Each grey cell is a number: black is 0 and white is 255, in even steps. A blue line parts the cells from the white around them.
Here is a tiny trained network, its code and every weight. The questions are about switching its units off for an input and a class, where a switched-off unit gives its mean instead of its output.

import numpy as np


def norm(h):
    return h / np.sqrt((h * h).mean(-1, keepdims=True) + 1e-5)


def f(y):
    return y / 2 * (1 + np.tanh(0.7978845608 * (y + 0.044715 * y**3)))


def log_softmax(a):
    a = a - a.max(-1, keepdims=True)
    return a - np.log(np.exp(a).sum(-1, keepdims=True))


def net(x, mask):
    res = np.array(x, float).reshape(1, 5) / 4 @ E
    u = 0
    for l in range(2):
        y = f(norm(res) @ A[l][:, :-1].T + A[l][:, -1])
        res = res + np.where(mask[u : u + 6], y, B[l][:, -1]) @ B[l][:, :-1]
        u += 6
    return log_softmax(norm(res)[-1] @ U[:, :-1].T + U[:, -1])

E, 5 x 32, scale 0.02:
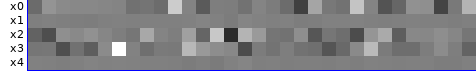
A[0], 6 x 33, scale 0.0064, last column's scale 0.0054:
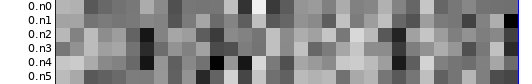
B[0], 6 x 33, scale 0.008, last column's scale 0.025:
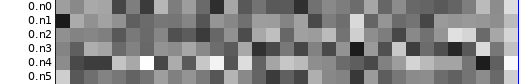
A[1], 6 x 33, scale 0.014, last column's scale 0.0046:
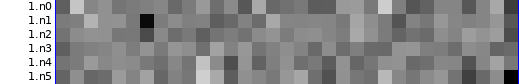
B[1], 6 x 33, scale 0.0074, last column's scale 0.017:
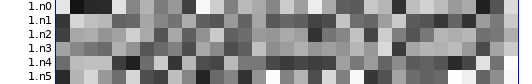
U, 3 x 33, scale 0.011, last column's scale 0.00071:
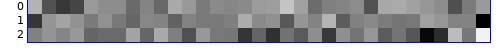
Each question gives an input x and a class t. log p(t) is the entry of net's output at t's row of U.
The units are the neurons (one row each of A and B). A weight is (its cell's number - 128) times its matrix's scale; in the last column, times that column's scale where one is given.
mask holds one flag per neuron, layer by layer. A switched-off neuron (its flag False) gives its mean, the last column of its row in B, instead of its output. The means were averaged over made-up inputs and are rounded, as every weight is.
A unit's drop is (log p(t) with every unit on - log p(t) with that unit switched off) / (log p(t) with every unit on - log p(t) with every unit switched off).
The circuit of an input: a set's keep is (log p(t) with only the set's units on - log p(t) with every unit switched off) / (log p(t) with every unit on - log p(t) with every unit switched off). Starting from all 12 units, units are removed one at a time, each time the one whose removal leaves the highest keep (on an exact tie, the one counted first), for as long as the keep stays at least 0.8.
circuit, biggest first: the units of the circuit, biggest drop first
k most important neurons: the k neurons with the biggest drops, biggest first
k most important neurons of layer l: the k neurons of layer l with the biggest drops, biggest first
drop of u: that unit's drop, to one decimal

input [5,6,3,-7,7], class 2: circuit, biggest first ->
(0.n3)
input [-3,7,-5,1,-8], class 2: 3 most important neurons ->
(0.n0 0.n5 1.n0)
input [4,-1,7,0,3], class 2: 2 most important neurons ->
(0.n4 1.n4)
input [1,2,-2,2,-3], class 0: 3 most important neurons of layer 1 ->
(1.n0 1.n4 1.n5)
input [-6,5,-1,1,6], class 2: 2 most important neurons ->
(0.n4 0.n5)
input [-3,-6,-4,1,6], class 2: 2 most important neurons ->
(0.n0 0.n5)
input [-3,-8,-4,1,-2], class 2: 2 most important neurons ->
(0.n0 0.n5)
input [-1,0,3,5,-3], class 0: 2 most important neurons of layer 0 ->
(0.n4 0.n3)
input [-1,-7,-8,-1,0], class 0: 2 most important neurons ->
(0.n4 0.n5)
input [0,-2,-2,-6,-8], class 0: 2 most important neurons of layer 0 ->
(0.n4 0.n2)
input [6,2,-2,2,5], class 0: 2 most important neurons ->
(1.n0 0.n4)
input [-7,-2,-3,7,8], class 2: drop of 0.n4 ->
0.1
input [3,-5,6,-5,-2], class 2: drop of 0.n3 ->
0.1
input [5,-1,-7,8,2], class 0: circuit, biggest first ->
(1.n0)
